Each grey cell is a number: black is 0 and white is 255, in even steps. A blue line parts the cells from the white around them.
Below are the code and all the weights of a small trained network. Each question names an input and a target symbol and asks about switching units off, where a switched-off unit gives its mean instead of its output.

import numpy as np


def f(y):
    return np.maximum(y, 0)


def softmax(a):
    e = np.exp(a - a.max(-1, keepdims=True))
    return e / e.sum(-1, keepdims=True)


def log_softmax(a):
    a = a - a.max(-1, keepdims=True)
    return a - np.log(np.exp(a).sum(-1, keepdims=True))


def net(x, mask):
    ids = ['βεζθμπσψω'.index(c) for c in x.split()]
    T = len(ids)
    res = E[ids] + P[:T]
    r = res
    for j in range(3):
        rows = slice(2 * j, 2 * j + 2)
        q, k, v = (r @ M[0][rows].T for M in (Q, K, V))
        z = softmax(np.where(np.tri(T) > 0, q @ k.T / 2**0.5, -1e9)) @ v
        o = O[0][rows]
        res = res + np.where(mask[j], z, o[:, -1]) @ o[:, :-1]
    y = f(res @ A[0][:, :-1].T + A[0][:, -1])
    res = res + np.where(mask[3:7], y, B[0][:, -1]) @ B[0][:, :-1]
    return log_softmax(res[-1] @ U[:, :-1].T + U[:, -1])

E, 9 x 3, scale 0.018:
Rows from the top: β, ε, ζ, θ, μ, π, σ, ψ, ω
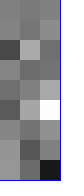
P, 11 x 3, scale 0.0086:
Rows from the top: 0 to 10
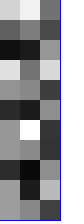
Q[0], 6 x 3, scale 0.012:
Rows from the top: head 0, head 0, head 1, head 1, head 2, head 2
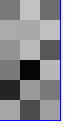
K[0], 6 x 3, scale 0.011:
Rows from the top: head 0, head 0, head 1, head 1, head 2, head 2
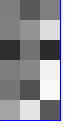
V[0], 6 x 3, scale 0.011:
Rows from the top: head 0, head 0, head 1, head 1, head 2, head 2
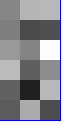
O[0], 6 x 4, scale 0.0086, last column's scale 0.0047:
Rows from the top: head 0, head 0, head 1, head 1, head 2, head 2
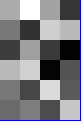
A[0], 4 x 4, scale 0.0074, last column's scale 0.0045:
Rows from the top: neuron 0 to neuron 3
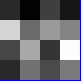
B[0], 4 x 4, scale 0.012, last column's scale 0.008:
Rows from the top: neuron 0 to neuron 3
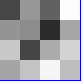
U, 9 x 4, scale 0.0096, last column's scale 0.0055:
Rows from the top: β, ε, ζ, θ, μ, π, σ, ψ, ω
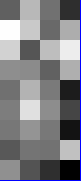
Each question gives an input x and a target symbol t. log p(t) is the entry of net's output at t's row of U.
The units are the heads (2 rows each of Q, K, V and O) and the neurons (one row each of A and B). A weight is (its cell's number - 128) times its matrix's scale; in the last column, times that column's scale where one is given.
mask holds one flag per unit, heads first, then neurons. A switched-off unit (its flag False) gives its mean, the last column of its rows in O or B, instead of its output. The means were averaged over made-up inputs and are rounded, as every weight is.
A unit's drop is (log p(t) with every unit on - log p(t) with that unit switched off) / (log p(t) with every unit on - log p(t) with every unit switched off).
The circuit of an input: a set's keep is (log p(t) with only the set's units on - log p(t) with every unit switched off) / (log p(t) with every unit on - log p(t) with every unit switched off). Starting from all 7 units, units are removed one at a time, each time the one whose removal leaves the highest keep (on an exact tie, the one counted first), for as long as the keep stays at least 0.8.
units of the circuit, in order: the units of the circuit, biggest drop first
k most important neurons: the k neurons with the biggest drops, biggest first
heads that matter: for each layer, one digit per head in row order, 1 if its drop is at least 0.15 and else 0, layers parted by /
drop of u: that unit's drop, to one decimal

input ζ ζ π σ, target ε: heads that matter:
101
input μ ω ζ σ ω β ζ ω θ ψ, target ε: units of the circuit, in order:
head 1; head 2; neuron 3
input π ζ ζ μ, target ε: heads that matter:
100
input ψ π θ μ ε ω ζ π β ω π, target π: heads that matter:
101
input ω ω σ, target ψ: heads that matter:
100
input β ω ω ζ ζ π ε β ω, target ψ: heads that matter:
100
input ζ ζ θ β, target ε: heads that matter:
101
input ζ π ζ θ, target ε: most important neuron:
neuron 2
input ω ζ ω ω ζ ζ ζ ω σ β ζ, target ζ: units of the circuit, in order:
head 1; head 2
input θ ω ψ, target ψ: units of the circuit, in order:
neuron 0; head 0
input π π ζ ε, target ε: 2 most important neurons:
neuron 2; neuron 0
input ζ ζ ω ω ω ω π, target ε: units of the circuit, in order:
head 0; head 1
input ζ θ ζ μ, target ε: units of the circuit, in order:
head 0; head 2
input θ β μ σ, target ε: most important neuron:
neuron 0
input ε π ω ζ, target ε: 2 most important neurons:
neuron 0; neuron 1
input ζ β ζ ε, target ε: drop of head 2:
0.2
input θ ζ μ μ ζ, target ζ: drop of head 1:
0.3
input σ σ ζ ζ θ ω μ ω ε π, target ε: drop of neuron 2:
0.4
